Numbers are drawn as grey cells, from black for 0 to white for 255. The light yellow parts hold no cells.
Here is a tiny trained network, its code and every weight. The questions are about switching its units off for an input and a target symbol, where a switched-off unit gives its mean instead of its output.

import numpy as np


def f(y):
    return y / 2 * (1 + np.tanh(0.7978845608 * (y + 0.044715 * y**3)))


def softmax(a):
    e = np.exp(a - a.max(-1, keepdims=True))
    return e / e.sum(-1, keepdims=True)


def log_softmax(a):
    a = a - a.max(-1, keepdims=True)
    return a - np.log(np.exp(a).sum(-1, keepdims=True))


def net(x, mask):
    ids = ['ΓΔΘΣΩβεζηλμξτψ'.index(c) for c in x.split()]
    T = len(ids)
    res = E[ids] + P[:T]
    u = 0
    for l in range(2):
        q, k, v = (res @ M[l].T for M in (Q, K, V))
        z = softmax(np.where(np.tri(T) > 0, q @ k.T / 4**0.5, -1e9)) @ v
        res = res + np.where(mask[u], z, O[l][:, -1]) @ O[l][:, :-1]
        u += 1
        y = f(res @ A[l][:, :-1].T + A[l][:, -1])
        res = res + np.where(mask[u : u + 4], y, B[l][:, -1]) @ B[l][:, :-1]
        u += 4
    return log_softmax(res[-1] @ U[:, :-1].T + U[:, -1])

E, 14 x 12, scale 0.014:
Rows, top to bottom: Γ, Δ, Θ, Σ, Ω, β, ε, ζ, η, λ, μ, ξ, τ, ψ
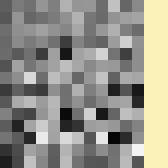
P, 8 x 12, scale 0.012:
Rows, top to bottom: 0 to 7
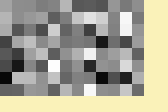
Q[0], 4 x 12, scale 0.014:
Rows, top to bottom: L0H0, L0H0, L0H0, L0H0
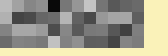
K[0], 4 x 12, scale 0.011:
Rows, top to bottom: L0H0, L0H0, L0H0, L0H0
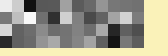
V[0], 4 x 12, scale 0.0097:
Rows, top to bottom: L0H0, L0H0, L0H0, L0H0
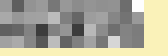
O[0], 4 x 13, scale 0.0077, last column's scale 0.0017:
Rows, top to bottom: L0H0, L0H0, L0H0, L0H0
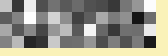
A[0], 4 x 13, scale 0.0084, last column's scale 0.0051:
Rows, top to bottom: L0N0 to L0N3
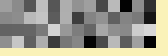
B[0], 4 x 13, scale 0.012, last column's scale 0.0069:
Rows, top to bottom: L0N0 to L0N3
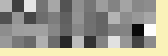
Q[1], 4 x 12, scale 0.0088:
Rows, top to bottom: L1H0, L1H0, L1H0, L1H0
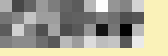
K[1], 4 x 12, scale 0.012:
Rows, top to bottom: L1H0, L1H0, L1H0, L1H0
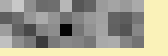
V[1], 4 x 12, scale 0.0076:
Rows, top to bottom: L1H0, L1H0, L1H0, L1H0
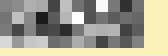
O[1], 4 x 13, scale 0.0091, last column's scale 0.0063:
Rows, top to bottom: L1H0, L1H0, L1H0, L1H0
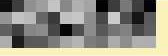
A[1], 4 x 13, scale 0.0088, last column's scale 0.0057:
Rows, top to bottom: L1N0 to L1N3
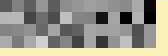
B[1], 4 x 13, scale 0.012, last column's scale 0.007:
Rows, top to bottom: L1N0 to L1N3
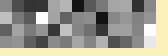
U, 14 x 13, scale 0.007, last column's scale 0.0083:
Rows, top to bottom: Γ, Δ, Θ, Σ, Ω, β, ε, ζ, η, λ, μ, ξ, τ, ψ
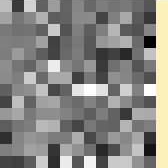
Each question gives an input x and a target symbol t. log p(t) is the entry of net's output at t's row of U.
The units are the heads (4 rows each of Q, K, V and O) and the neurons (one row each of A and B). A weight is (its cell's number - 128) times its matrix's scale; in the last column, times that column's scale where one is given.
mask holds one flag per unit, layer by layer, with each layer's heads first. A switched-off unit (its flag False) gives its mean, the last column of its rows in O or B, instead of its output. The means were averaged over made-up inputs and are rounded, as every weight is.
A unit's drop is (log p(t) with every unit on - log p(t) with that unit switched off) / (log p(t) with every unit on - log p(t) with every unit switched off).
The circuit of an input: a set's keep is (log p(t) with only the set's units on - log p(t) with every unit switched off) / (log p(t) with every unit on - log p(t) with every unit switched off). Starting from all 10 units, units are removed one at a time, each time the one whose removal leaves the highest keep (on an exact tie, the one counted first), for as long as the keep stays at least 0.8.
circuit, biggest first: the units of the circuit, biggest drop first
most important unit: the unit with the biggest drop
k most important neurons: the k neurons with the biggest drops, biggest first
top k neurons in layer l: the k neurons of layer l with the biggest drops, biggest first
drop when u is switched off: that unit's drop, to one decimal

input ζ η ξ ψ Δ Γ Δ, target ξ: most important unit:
L0H0
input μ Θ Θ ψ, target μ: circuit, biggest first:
(L1H0, L0N2)
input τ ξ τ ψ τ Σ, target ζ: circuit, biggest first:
(L0H0, L0N2, L1N3)
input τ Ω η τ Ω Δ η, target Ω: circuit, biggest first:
(L1H0, L1N3)
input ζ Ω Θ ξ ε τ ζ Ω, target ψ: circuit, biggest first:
(L1N2, L1N3)
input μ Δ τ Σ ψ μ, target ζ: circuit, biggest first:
(L0H0, L1N3, L0N2)
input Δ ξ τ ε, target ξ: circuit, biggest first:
(L0H0, L0N1)
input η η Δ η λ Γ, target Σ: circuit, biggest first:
(L1H0, L0N2)
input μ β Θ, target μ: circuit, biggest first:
(L1H0, L0H0)
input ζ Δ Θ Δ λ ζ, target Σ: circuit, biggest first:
(L1H0, L1N2)
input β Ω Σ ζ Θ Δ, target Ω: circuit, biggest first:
(L1H0, L0N2, L1N3)
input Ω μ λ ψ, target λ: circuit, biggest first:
(L0N2, L1H0)
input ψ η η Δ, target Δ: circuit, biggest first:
(L1H0, L1N1, L0H0)
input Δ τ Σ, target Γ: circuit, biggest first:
(L0H0)
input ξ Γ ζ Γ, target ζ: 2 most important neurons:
(L0N0, L0N1)
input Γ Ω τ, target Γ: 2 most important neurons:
(L1N2, L0N2)
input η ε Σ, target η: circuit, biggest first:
(L0H0, L1H0)
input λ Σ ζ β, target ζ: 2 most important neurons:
(L0N0, L1N0)
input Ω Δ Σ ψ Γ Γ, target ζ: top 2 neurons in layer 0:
(L0N2, L0N1)
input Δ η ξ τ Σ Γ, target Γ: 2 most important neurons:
(L1N2, L0N1)
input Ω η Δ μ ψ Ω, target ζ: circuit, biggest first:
(L0H0)
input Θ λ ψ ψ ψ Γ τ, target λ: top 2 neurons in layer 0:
(L0N3, L0N0)
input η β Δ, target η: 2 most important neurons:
(L0N2, L1N2)
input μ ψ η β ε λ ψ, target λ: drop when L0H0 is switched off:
0.1
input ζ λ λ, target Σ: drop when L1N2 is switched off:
0.2
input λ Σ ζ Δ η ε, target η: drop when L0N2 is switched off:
0.4
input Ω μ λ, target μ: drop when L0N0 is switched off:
0.0
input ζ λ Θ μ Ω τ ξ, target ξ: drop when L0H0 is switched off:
1.1
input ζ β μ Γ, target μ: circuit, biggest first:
(L1H0)
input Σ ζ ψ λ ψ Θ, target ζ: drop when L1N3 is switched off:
0.1
